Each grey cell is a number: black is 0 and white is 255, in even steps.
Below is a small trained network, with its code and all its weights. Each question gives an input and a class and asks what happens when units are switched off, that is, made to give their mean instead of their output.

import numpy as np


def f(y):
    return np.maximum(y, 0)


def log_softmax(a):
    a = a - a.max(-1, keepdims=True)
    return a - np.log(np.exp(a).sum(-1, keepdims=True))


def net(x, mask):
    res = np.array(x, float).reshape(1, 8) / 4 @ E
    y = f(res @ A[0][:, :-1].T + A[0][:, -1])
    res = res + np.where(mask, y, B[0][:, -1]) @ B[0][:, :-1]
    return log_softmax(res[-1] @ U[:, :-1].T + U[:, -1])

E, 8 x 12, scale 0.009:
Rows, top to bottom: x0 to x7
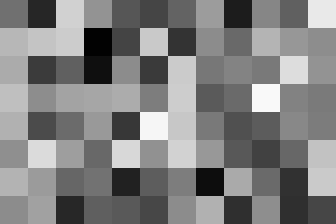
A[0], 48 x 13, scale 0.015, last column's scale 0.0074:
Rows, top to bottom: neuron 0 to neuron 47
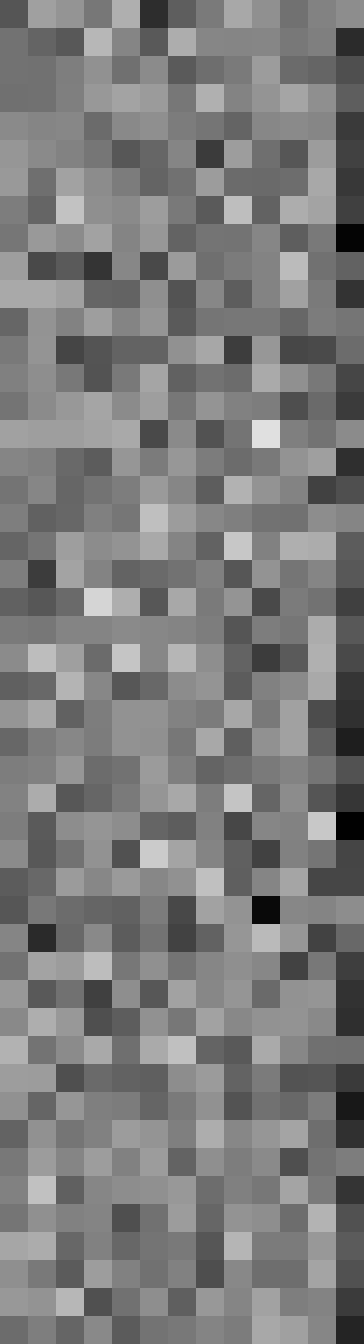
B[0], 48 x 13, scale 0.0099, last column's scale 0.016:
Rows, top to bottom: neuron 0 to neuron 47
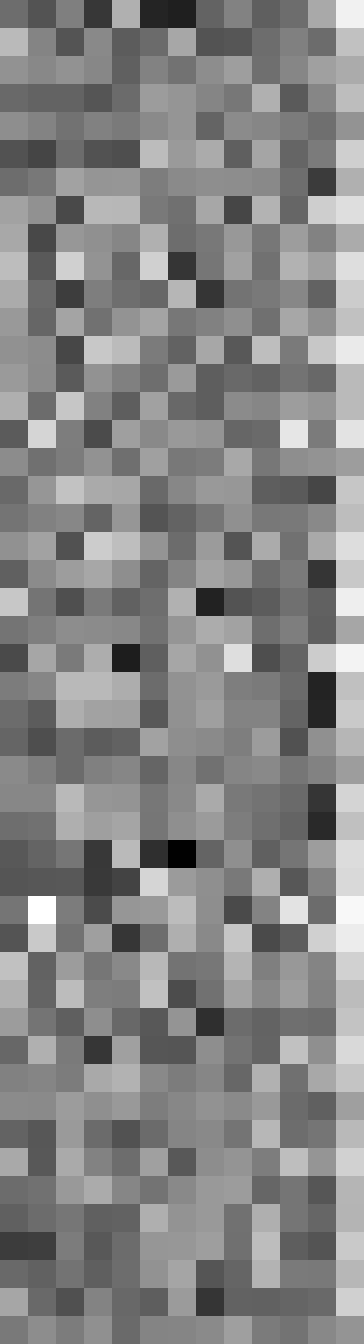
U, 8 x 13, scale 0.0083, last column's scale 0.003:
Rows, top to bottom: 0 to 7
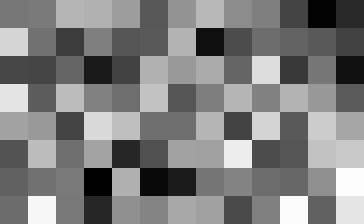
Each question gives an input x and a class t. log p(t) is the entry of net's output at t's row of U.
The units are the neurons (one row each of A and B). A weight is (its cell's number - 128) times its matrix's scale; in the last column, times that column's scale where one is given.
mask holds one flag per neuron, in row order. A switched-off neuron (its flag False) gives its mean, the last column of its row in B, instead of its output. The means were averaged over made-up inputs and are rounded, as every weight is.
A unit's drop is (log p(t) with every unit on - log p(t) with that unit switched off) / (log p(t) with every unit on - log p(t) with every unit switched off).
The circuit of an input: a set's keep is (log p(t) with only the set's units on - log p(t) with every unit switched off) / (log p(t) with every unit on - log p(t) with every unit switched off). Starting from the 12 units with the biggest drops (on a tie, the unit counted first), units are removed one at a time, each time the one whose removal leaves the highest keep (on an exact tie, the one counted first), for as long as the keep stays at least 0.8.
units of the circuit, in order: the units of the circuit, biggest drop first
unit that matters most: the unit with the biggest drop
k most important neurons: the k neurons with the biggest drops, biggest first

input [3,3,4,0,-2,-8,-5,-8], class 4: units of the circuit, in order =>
[neuron 7]
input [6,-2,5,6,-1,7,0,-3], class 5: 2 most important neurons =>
[neuron 23; neuron 32]
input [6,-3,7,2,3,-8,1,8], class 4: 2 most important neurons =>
[neuron 12; neuron 23]
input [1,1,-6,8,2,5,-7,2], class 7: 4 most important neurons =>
[neuron 15; neuron 37; neuron 5; neuron 44]
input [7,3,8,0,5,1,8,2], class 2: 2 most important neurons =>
[neuron 5; neuron 43]
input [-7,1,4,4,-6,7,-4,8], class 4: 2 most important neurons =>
[neuron 12; neuron 38]
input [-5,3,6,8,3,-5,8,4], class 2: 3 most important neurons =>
[neuron 44; neuron 5; neuron 32]
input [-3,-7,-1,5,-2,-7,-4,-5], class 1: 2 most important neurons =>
[neuron 21; neuron 23]
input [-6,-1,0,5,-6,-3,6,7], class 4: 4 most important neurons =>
[neuron 12; neuron 38; neuron 31; neuron 30]
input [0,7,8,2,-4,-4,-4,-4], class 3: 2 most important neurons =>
[neuron 9; neuron 35]
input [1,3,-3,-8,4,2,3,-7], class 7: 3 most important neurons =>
[neuron 32; neuron 12; neuron 38]
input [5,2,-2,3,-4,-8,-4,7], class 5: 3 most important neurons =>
[neuron 33; neuron 7; neuron 19]
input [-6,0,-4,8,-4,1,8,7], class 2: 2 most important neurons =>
[neuron 44; neuron 5]
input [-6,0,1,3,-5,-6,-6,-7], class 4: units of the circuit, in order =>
[neuron 19]
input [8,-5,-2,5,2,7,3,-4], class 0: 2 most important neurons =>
[neuron 29; neuron 24]
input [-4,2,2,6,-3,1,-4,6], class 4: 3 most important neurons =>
[neuron 12; neuron 32; neuron 38]
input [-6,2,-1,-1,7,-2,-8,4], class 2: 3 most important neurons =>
[neuron 31; neuron 0; neuron 26]
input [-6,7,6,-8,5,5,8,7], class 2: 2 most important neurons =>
[neuron 44; neuron 5]
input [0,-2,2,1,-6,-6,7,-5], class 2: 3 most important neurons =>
[neuron 5; neuron 44; neuron 23]
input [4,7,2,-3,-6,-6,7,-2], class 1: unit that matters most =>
neuron 46
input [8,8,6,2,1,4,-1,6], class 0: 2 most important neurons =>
[neuron 24; neuron 20]
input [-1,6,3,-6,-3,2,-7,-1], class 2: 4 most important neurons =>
[neuron 31; neuron 21; neuron 26; neuron 40]
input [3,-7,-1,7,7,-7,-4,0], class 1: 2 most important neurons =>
[neuron 21; neuron 1]
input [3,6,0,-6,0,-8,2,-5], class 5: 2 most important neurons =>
[neuron 33; neuron 21]
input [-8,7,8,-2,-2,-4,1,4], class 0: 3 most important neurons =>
[neuron 25; neuron 28; neuron 17]
